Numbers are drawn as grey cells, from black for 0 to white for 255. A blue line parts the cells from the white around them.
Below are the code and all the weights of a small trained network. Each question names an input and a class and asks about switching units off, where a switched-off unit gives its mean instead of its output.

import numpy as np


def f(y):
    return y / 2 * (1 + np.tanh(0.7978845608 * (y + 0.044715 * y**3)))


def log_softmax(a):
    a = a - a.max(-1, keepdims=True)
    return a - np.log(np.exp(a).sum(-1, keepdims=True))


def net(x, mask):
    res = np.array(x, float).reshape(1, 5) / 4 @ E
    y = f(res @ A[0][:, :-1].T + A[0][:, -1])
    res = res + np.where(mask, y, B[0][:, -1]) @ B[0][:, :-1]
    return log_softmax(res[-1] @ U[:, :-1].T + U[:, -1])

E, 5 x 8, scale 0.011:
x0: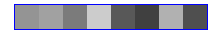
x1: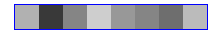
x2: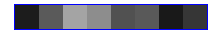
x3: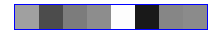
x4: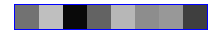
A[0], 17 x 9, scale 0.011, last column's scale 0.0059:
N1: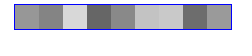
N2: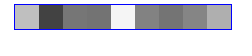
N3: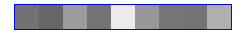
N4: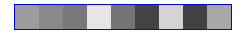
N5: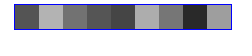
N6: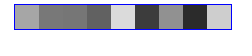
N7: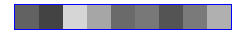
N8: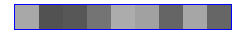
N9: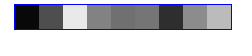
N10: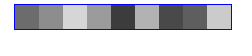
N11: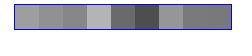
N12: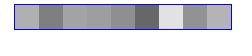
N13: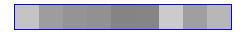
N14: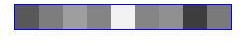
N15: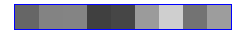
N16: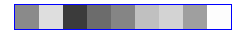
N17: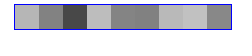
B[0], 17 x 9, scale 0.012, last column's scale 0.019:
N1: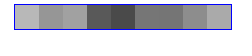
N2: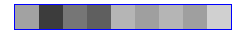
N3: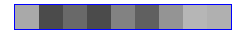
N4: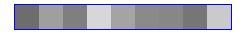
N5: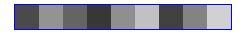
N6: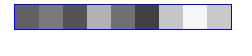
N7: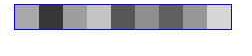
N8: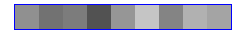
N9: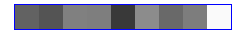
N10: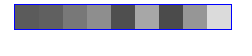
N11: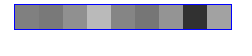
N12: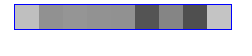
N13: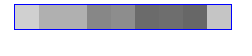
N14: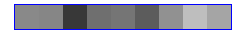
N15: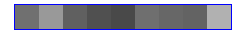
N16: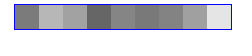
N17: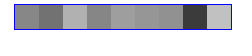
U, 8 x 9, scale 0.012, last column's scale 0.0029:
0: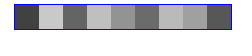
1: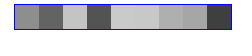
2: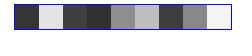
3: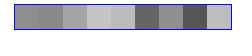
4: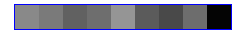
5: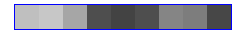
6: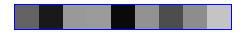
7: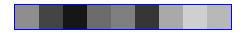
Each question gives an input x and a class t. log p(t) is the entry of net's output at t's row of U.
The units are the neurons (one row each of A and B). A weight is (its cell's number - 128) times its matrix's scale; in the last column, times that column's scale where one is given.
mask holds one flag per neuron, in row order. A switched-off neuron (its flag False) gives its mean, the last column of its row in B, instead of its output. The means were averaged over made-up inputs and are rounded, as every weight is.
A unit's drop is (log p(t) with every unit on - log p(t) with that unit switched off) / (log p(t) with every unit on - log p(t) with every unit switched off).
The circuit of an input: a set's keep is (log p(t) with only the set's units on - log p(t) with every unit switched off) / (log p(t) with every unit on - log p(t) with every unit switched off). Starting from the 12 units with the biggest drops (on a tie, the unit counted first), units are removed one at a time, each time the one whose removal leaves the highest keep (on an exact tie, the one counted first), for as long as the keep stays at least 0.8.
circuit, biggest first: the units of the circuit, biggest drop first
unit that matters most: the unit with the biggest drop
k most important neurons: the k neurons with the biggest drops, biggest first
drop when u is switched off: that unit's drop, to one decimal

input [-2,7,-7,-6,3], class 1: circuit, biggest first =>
[N17]
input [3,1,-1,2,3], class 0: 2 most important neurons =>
[N6, N7]
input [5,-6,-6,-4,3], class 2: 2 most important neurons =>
[N5, N7]
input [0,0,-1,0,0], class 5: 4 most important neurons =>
[N5, N2, N4, N6]
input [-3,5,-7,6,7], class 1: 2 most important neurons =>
[N17, N8]
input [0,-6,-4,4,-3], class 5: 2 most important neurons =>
[N13, N12]
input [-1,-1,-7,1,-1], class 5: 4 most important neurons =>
[N13, N12, N1, N5]
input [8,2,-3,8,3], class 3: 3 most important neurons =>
[N4, N17, N12]
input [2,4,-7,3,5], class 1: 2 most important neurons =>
[N2, N8]
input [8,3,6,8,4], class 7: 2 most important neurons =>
[N6, N14]
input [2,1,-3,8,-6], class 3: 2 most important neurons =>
[N12, N17]
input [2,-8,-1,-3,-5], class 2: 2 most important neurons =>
[N5, N7]
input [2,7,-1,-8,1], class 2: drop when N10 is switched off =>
-0.1
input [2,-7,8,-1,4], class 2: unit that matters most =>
N5
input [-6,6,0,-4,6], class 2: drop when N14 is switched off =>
-0.1
